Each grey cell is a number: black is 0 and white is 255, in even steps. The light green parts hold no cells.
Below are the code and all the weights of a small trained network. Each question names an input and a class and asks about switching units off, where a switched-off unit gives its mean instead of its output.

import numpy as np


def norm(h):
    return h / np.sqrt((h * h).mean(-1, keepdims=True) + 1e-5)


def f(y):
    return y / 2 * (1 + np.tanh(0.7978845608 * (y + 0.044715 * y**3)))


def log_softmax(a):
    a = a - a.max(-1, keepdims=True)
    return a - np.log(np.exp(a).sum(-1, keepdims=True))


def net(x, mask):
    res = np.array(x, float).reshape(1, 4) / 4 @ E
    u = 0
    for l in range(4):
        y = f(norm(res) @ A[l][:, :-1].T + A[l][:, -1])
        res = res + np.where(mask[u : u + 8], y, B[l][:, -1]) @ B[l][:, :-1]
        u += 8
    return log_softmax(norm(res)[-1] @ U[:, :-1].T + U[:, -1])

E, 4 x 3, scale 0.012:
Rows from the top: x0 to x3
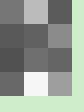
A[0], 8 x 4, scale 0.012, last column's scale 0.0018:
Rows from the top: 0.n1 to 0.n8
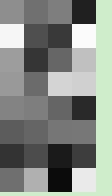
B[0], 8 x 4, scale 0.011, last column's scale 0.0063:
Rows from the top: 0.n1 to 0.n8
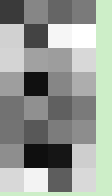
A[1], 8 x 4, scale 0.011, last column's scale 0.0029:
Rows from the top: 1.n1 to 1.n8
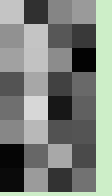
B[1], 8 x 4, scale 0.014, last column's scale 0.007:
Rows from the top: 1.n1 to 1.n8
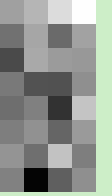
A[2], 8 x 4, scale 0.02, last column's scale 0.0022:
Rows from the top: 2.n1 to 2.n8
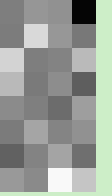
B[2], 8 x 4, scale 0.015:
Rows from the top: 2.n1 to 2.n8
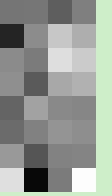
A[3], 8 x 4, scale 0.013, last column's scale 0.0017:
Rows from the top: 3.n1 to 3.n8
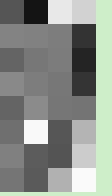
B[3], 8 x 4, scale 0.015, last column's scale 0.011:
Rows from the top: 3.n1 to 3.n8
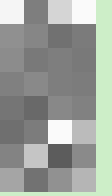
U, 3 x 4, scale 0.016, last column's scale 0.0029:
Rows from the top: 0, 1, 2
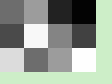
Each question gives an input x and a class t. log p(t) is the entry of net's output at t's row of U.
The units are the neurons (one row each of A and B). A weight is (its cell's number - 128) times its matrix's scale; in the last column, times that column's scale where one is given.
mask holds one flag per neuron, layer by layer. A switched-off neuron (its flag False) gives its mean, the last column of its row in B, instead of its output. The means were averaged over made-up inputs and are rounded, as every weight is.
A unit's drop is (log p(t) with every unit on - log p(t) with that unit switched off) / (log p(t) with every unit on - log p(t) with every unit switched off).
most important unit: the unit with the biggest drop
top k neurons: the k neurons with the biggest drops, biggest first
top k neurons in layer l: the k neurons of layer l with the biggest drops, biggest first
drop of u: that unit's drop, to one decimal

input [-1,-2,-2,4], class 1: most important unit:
0.n2
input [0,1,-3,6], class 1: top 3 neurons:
(0.n2, 2.n8, 1.n1)
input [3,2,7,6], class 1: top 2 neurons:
(2.n8, 0.n8)
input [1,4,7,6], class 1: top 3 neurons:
(2.n8, 0.n8, 0.n4)
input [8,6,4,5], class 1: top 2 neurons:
(2.n8, 0.n8)
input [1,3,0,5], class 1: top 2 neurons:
(0.n2, 2.n8)
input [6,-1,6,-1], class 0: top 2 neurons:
(0.n7, 0.n2)
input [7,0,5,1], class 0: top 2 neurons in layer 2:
(2.n3, 2.n2)
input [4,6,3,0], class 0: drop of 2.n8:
0.1
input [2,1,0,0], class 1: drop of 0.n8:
0.5
